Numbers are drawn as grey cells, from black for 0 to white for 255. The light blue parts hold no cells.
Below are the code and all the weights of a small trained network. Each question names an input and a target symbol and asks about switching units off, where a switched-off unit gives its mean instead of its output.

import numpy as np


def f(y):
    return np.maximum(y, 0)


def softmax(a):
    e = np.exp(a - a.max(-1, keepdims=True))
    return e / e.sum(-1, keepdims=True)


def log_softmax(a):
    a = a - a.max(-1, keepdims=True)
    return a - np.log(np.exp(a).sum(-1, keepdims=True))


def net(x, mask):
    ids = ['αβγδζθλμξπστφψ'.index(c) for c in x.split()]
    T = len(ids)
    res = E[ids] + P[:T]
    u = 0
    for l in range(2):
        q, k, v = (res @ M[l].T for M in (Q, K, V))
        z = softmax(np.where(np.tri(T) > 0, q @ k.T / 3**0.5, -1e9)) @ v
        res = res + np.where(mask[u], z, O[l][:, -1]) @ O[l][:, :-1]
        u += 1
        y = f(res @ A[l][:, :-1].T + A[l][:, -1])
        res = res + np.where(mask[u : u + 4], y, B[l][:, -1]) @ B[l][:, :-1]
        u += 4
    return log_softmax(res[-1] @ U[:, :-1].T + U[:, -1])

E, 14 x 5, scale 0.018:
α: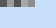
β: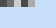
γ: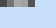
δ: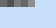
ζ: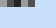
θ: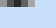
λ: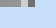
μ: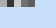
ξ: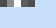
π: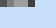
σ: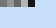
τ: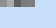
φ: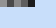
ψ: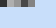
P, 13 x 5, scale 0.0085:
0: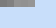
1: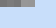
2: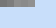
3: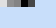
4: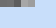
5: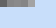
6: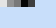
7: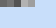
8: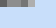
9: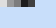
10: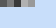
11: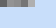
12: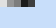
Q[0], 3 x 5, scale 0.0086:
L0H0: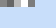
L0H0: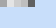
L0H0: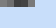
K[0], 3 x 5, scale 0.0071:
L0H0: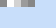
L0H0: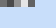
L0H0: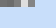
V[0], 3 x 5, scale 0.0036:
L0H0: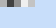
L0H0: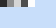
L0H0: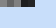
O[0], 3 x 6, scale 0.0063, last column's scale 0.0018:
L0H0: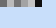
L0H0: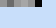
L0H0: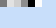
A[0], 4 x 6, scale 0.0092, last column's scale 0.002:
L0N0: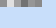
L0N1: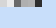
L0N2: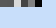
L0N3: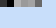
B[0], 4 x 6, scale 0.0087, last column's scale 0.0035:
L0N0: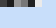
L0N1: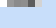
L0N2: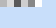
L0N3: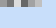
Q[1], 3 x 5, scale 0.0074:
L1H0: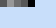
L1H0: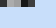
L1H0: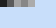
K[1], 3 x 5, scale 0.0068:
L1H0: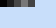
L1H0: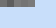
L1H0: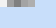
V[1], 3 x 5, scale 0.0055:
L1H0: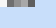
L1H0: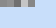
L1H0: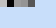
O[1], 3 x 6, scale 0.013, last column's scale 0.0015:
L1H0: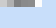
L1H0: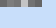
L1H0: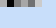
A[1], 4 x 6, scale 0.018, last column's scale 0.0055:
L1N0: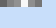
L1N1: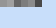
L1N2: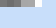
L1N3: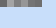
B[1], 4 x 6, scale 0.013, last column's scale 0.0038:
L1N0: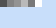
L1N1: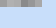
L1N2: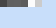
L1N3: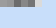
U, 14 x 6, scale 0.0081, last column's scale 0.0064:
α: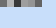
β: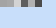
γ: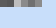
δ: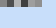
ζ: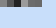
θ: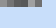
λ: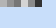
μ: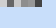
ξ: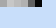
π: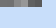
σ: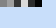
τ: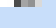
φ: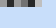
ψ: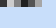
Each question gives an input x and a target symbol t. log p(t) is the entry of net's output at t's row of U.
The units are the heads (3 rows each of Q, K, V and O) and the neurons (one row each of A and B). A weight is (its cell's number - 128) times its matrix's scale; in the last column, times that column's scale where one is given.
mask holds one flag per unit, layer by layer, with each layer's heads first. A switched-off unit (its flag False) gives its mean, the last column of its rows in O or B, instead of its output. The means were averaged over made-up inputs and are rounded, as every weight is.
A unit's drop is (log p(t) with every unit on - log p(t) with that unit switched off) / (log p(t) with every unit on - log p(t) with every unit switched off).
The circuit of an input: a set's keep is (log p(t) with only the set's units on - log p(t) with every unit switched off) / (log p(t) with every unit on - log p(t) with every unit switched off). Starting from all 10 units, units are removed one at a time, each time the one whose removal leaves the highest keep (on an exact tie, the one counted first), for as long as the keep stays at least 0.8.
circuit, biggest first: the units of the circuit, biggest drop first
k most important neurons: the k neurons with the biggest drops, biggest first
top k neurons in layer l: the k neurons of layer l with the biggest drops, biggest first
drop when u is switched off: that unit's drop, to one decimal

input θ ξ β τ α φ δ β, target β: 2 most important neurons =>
L0N3, L0N2
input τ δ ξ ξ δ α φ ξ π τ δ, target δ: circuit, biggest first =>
L1N2, L0N3, L0N2
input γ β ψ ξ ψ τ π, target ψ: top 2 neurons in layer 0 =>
L0N0, L0N1
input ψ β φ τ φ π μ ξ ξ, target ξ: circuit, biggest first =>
L0N2, L1N0
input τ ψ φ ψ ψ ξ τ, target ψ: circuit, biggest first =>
L1H0, L0N0
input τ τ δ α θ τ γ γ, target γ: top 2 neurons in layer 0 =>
L0N3, L0N2
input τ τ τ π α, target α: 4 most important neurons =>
L1N2, L1N0, L0N0, L0N3
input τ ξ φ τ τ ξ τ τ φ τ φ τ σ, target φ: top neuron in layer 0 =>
L0N2
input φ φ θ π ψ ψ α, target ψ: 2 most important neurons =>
L0N0, L0N1
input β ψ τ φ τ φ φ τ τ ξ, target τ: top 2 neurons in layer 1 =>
L1N3, L1N0
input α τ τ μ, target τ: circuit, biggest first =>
L0N2, L0N0
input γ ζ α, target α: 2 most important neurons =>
L1N2, L0N0
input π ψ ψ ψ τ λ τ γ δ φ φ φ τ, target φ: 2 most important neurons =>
L0N2, L0N0
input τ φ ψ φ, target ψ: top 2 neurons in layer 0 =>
L0N0, L0N1
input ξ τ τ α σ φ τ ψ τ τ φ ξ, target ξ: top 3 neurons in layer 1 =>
L1N0, L1N2, L1N3
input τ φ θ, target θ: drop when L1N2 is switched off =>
0.6
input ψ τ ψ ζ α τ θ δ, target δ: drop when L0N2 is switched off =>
0.2
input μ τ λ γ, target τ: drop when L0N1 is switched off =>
-0.1
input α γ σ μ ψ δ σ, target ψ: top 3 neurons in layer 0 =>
L0N0, L0N1, L0N3
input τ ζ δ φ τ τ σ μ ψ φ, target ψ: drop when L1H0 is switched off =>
0.8
